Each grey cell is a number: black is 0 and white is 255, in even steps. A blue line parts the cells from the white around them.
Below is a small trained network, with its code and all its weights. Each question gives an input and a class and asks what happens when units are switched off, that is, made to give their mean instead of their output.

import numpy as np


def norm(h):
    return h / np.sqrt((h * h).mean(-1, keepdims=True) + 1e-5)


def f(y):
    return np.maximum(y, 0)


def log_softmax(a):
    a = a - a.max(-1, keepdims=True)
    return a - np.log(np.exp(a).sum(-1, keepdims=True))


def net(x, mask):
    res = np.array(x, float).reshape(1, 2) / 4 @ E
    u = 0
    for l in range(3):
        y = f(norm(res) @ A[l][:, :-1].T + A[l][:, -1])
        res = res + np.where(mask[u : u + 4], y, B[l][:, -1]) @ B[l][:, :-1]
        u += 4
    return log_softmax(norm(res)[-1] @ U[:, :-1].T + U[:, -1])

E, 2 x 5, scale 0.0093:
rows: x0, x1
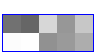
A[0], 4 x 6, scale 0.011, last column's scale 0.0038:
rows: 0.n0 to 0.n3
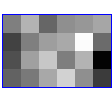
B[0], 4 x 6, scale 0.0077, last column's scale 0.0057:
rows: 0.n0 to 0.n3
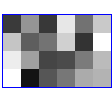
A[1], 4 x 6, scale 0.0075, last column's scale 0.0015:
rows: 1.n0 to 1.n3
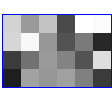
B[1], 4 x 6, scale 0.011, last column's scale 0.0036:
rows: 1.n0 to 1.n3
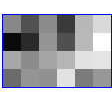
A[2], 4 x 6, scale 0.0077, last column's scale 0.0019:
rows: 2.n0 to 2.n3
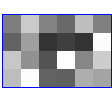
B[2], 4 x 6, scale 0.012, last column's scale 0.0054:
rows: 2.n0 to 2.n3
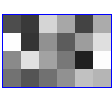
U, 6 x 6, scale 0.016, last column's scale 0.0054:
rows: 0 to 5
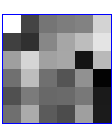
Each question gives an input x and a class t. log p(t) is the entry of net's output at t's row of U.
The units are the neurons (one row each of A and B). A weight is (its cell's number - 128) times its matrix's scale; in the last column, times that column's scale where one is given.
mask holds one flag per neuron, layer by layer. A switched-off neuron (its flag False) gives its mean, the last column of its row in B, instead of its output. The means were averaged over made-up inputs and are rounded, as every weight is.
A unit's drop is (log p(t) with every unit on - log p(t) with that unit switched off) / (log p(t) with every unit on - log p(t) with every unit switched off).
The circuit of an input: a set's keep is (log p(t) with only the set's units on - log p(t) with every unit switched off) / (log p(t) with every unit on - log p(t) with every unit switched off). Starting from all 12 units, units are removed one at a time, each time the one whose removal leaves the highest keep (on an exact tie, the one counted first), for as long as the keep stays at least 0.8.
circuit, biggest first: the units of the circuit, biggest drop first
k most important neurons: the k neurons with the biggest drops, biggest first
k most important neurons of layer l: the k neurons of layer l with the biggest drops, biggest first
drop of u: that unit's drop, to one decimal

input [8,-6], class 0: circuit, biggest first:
[0.n1; 1.n1; 0.n3]
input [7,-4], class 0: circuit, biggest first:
[0.n1; 1.n1]
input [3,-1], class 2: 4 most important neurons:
[0.n1; 2.n2; 1.n1; 2.n1]
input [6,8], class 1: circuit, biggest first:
[1.n1; 2.n1]
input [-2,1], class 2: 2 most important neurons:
[0.n0; 0.n2]
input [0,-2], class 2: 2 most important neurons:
[1.n1; 0.n3]
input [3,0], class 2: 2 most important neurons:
[0.n1; 2.n2]
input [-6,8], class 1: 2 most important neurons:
[0.n1; 1.n1]
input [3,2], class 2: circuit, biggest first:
[2.n2]
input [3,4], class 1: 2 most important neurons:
[1.n0; 1.n1]
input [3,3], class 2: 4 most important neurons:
[0.n1; 0.n0; 2.n2; 2.n1]
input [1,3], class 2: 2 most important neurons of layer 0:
[0.n0; 0.n2]
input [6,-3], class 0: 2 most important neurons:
[0.n3; 0.n0]
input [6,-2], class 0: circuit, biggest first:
[0.n2]
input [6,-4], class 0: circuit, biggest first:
[0.n1; 1.n1]
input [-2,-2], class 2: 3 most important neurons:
[1.n1; 1.n2; 0.n2]
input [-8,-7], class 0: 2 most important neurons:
[2.n1; 1.n1]
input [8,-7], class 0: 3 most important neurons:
[0.n1; 1.n1; 0.n3]
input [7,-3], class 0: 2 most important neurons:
[0.n3; 0.n0]
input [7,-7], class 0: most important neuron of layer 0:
[0.n1]
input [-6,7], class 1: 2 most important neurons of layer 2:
[2.n3; 2.n0]
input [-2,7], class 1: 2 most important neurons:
[1.n1; 0.n1]
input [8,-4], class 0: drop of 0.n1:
0.2
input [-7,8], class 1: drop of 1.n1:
1.0
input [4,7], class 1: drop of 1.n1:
0.3
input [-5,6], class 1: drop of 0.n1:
1.2
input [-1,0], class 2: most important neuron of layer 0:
[0.n2]
